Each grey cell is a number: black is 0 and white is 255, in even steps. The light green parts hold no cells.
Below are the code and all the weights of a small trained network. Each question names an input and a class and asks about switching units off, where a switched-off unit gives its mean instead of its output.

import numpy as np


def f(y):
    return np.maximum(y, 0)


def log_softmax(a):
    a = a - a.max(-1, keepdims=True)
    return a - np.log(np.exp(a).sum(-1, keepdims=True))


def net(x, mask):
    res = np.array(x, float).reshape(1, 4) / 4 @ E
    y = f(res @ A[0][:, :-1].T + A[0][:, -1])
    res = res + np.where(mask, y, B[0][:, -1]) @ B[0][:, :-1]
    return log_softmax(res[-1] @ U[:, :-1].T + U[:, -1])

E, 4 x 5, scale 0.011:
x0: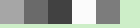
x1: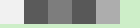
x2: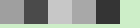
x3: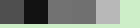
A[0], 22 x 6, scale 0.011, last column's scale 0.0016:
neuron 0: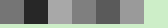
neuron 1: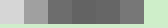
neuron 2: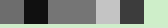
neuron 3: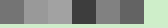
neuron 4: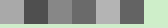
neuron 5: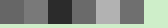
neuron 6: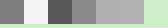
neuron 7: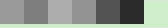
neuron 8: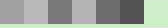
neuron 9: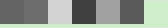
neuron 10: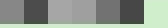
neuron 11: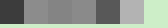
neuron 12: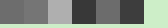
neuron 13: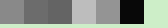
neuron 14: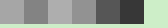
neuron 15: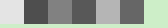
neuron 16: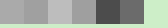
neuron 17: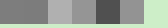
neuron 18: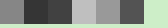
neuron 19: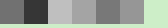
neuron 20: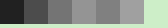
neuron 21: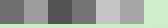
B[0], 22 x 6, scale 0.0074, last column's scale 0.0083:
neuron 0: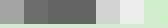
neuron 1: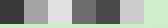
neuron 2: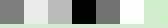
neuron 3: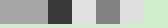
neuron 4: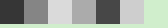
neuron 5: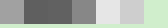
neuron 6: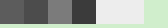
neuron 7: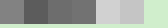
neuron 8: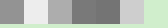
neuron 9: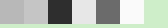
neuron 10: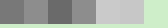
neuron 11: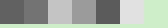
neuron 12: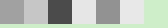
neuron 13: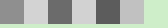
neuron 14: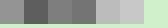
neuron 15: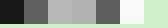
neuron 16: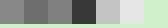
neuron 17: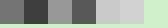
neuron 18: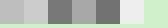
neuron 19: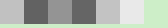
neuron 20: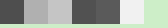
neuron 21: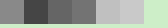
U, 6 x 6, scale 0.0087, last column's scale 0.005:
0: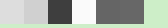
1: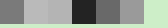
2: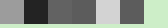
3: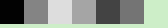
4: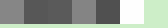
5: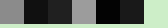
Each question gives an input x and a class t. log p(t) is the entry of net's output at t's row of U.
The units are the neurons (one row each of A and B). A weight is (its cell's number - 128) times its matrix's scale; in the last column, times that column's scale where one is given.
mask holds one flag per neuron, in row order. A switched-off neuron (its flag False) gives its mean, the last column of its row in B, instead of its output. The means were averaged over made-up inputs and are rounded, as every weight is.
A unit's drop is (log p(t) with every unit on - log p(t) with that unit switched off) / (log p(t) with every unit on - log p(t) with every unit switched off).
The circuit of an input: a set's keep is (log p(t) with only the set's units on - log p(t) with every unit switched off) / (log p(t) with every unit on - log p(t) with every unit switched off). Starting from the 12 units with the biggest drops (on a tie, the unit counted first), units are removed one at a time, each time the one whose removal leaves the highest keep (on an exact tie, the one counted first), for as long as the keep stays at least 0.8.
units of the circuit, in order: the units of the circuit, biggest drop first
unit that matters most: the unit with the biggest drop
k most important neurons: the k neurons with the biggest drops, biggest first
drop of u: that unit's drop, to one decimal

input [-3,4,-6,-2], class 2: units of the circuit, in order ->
[neuron 6; neuron 2]
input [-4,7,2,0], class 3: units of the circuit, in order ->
[neuron 15; neuron 4]
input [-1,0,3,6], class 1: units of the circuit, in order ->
[neuron 2]
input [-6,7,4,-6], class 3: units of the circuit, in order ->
[neuron 1; neuron 15]
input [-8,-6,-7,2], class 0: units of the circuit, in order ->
[neuron 9; neuron 3]
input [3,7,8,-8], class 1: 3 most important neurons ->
[neuron 1; neuron 8; neuron 16]
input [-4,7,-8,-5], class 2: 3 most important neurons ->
[neuron 6; neuron 21; neuron 2]
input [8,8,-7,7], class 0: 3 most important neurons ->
[neuron 18; neuron 13; neuron 5]
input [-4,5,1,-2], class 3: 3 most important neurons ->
[neuron 15; neuron 1; neuron 18]
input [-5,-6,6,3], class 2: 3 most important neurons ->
[neuron 0; neuron 19; neuron 17]
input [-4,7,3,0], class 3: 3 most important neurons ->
[neuron 15; neuron 4; neuron 1]
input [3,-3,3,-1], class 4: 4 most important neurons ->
[neuron 9; neuron 2; neuron 12; neuron 3]
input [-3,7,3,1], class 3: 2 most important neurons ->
[neuron 15; neuron 4]
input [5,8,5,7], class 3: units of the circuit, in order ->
[neuron 15]
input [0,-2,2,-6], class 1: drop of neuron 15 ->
0.2
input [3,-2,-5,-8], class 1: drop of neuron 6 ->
0.1
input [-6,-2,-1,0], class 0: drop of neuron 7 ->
0.0
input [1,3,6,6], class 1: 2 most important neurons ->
[neuron 2; neuron 4]
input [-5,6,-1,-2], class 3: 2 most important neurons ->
[neuron 15; neuron 1]
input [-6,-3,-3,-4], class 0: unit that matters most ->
neuron 3
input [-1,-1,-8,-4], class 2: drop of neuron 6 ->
0.1
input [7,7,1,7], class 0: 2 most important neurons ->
[neuron 18; neuron 13]
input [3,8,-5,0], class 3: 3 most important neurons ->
[neuron 15; neuron 4; neuron 1]
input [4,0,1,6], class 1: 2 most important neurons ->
[neuron 2; neuron 9]
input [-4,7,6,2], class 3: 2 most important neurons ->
[neuron 15; neuron 4]
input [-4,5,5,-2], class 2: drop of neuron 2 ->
0.5
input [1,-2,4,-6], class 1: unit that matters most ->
neuron 8
